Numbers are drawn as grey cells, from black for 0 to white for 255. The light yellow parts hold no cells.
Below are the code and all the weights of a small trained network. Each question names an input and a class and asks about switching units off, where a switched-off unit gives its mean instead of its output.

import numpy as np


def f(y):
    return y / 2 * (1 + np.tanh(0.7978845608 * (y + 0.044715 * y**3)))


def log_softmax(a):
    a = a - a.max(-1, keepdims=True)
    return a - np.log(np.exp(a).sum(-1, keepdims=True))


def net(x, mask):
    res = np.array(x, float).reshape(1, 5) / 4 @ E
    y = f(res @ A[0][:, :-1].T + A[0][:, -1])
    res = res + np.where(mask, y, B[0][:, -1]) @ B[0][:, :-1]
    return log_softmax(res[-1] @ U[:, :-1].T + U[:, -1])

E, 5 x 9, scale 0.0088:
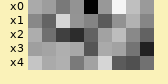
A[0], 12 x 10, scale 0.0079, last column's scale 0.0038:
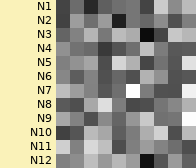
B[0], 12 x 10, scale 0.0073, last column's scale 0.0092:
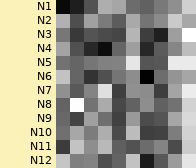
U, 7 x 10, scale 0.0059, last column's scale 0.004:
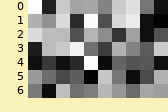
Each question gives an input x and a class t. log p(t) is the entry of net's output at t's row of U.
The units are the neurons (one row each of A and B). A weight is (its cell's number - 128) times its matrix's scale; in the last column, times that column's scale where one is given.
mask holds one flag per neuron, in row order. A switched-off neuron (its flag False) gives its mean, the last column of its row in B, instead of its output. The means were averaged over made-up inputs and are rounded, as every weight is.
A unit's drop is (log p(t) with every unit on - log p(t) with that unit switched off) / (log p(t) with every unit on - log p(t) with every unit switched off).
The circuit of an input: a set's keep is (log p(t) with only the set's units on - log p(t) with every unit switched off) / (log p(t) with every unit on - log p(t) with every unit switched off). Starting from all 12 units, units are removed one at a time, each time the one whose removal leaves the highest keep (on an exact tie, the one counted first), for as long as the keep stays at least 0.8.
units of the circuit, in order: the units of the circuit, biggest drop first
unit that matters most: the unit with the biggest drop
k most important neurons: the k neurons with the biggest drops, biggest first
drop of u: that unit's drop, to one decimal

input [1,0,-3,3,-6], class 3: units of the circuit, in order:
N3, N12
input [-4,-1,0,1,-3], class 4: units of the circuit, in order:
N7, N10, N9
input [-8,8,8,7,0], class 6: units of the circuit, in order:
N8, N3
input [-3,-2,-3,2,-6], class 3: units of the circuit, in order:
N4, N3, N12
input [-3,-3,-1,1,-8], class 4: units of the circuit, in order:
N1, N7
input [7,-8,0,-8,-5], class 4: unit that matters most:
N1
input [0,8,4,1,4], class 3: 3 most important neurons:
N3, N12, N11
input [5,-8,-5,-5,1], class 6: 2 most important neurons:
N8, N11
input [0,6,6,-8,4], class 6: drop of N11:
0.2
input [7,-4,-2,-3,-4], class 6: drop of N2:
0.1
